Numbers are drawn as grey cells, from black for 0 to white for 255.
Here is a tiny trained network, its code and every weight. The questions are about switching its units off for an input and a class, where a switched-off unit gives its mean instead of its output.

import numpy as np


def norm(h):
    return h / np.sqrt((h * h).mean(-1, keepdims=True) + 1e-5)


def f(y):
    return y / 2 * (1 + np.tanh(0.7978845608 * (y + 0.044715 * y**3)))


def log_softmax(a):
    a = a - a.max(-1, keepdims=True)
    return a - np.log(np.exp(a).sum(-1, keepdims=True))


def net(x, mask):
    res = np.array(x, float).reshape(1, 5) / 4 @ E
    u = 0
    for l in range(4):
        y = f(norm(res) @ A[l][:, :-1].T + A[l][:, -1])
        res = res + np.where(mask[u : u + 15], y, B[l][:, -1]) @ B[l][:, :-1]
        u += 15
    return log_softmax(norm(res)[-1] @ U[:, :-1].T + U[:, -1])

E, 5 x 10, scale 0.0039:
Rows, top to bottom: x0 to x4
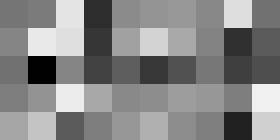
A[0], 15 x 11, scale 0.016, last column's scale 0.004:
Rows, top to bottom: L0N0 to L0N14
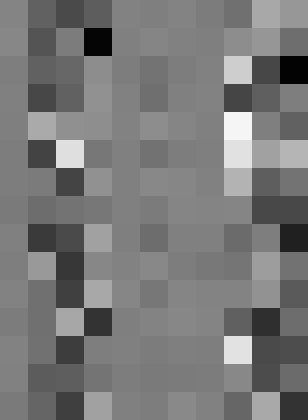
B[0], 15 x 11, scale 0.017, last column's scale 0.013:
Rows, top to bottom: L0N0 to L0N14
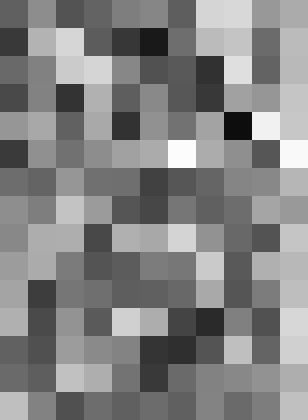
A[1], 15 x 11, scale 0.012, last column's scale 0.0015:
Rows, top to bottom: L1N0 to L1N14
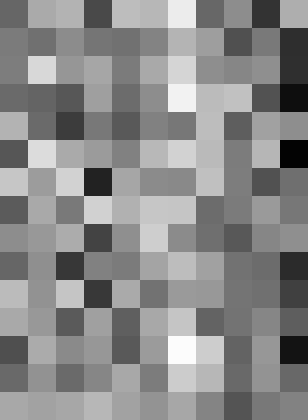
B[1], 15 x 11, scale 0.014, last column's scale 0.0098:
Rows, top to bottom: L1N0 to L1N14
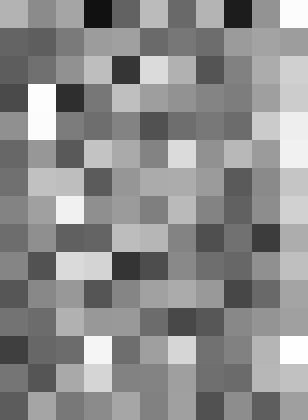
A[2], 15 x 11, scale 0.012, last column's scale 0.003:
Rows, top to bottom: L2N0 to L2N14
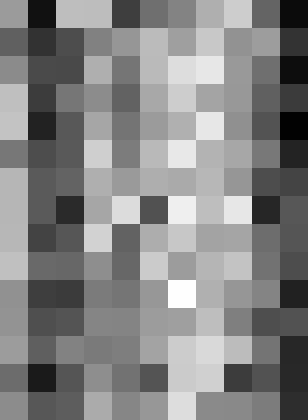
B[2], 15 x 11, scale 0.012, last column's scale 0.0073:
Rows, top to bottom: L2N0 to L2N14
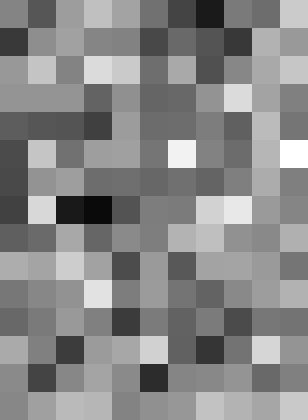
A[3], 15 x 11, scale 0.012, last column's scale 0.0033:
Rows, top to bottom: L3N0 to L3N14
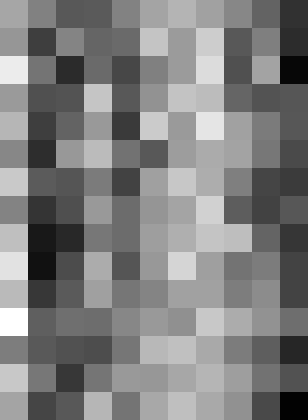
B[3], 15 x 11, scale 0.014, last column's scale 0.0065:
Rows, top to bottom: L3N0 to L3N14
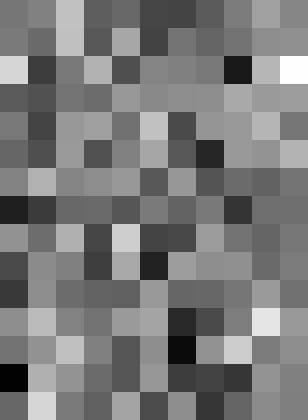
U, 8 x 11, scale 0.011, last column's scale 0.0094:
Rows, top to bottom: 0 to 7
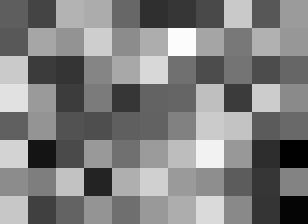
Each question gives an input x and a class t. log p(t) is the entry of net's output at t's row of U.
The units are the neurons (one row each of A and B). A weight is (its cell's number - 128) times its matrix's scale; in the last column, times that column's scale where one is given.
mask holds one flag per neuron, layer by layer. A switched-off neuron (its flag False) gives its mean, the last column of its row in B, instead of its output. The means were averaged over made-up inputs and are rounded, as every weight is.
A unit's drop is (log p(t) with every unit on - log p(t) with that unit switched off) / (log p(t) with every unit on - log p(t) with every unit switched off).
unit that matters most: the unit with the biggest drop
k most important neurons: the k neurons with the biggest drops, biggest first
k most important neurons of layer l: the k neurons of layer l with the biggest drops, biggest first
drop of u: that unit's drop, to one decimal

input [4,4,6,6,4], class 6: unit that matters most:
L0N11
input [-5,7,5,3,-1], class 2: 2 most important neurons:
[L0N5 L0N8]
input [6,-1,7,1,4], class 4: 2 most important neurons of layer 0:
[L0N1 L0N11]
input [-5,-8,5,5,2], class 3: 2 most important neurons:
[L0N5 L0N14]
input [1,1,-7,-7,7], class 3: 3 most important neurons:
[L0N5 L0N8 L1N4]
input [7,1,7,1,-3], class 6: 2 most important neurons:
[L0N11 L0N5]
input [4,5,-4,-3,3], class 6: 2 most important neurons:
[L0N5 L0N3]
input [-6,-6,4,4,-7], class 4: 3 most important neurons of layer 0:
[L0N8 L0N11 L0N5]
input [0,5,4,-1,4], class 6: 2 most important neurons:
[L0N11 L0N12]
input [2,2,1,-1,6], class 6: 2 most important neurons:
[L0N5 L0N3]
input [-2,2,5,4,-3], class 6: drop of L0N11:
1.0
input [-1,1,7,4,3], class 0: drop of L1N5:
0.1
